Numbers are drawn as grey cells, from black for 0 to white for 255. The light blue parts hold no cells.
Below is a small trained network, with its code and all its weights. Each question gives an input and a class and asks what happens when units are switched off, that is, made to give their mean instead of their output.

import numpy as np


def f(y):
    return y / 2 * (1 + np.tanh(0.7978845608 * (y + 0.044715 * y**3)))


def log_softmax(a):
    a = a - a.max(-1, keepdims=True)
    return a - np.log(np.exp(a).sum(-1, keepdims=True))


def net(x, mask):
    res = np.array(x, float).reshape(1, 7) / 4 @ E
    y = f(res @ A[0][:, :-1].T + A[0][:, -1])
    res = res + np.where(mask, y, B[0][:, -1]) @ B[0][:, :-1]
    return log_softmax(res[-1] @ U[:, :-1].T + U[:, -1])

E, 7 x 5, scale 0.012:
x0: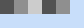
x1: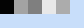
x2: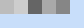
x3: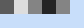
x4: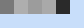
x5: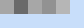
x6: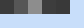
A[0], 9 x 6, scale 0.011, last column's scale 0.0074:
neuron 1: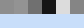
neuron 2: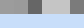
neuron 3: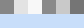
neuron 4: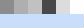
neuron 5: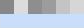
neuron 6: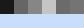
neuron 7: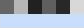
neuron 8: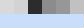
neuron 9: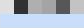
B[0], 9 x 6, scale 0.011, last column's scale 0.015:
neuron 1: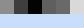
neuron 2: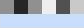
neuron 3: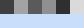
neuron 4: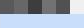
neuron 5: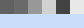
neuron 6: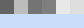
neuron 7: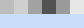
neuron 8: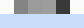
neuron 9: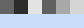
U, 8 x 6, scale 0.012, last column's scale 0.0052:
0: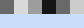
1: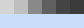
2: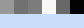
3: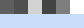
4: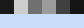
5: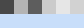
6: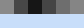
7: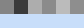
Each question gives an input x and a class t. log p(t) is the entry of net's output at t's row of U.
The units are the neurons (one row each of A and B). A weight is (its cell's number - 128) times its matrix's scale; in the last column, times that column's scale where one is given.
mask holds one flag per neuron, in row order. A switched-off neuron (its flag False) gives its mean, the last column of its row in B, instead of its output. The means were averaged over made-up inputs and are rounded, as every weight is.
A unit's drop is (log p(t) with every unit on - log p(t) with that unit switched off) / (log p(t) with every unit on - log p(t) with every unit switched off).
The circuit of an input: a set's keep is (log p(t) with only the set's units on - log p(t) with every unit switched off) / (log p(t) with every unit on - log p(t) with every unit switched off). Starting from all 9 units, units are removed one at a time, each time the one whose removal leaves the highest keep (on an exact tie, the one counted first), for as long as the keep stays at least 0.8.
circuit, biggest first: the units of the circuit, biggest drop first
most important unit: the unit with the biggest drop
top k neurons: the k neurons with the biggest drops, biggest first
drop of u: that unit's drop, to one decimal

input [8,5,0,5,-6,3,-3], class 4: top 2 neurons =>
neuron 3; neuron 5
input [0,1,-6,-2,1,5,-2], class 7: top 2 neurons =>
neuron 3; neuron 7
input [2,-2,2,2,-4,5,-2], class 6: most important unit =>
neuron 1
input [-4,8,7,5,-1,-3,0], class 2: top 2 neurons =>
neuron 2; neuron 8
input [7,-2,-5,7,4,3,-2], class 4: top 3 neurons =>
neuron 3; neuron 8; neuron 9
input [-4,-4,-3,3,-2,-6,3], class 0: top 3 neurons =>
neuron 7; neuron 8; neuron 2
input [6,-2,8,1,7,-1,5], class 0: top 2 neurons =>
neuron 8; neuron 2
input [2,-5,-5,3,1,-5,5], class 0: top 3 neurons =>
neuron 7; neuron 8; neuron 2
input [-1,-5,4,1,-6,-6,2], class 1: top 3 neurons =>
neuron 7; neuron 8; neuron 4
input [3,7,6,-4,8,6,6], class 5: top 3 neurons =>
neuron 6; neuron 4; neuron 8
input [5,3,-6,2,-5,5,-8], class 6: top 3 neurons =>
neuron 1; neuron 4; neuron 6
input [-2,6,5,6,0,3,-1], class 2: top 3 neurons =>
neuron 2; neuron 8; neuron 5
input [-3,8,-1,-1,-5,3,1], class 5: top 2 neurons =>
neuron 6; neuron 8
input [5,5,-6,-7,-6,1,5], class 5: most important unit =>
neuron 6
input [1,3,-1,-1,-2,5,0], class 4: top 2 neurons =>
neuron 8; neuron 9
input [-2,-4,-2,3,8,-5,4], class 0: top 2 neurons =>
neuron 8; neuron 2
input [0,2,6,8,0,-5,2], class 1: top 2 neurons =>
neuron 7; neuron 8
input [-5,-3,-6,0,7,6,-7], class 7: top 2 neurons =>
neuron 9; neuron 3
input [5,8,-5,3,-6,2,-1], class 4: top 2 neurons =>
neuron 3; neuron 4
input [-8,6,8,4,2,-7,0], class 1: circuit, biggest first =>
neuron 7
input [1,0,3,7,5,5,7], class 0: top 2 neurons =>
neuron 7; neuron 2
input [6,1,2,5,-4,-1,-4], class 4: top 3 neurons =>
neuron 3; neuron 5; neuron 9
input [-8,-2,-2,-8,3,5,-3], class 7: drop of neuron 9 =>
1.1
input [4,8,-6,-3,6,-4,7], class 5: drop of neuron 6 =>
0.3
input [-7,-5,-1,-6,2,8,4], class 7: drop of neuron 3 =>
0.2
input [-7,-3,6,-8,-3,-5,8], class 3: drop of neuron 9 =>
0.8
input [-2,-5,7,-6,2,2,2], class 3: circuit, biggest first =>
neuron 9
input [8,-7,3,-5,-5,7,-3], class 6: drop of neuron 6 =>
0.0
